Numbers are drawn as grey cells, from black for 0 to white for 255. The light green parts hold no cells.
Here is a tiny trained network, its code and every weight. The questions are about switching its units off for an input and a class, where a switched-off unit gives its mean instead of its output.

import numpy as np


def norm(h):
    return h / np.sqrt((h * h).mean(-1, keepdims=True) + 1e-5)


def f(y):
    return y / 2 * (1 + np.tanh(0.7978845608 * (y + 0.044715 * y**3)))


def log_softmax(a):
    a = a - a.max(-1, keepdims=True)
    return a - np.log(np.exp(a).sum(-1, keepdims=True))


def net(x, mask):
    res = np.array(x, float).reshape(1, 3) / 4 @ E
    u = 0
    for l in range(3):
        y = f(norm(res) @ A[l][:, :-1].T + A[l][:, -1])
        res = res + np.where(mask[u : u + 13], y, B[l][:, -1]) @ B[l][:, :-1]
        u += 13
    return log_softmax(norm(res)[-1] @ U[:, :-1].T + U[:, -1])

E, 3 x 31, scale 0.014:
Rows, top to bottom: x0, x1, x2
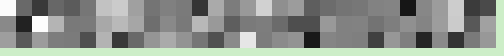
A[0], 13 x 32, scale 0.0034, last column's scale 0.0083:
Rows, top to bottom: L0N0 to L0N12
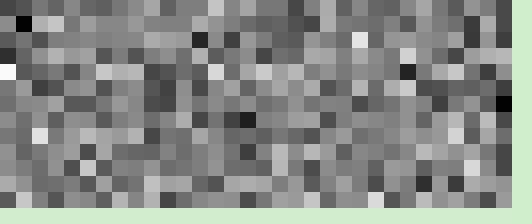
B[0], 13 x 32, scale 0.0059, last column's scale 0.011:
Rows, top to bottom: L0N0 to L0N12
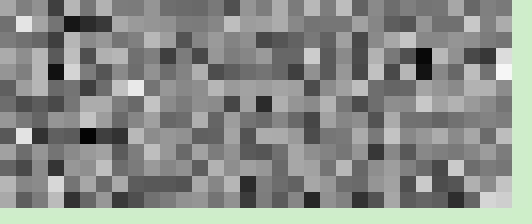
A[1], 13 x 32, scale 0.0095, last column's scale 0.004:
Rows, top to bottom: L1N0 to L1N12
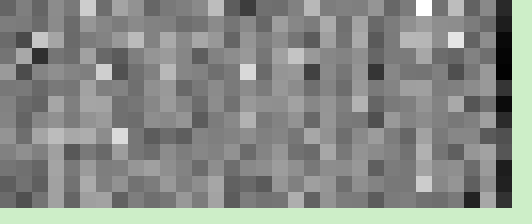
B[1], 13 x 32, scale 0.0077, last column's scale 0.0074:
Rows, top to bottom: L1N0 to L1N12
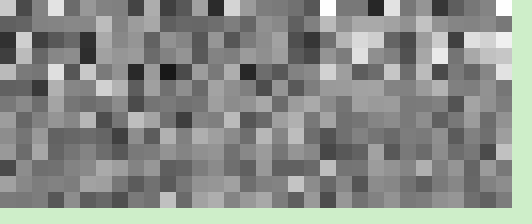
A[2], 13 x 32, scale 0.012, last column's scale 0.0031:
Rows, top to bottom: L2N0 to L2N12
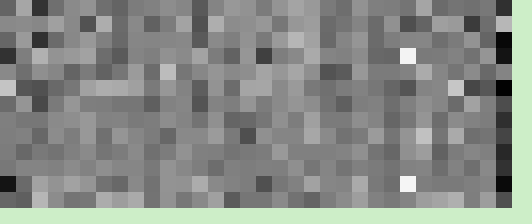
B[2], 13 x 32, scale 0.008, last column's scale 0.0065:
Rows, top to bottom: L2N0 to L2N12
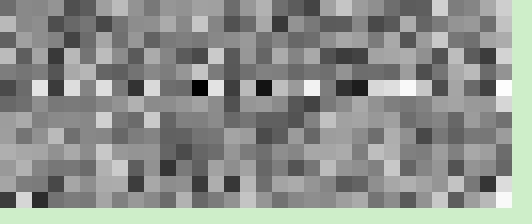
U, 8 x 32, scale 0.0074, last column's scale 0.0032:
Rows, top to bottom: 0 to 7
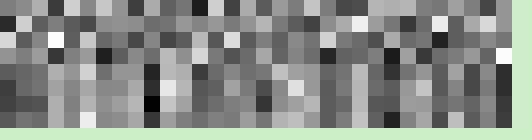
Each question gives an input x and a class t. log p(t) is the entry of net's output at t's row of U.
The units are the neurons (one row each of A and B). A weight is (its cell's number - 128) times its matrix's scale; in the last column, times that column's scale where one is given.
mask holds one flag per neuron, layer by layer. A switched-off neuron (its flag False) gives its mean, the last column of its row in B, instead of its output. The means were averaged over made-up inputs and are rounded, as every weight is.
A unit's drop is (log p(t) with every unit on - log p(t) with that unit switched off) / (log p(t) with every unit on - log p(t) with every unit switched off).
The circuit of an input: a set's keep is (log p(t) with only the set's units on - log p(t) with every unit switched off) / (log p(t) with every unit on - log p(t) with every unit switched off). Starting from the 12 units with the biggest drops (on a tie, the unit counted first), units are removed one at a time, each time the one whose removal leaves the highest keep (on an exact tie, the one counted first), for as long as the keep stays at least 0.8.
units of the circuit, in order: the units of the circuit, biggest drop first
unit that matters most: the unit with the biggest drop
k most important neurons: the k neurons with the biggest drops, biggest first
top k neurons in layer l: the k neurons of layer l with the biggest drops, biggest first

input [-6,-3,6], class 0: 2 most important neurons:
L0N12, L1N0
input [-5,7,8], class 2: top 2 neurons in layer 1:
L1N4, L1N3
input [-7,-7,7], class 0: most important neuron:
L1N2
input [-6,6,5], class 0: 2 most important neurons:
L0N3, L2N11
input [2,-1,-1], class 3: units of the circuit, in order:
L0N4, L2N5
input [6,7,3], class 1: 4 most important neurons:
L1N2, L0N3, L2N12, L0N1
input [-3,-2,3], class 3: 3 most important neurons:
L0N3, L1N0, L1N4
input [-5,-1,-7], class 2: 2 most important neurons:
L1N0, L0N4
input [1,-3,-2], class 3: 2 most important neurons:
L0N12, L1N9
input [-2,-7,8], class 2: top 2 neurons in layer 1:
L1N4, L1N2
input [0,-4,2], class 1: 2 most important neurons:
L1N3, L0N3
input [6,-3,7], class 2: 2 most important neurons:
L1N4, L0N3
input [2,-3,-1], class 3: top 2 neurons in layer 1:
L1N2, L1N0
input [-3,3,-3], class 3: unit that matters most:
L1N2
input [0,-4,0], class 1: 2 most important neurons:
L1N3, L2N0
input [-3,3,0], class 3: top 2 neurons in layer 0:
L0N3, L0N4
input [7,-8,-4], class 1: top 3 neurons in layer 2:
L2N0, L2N2, L2N6
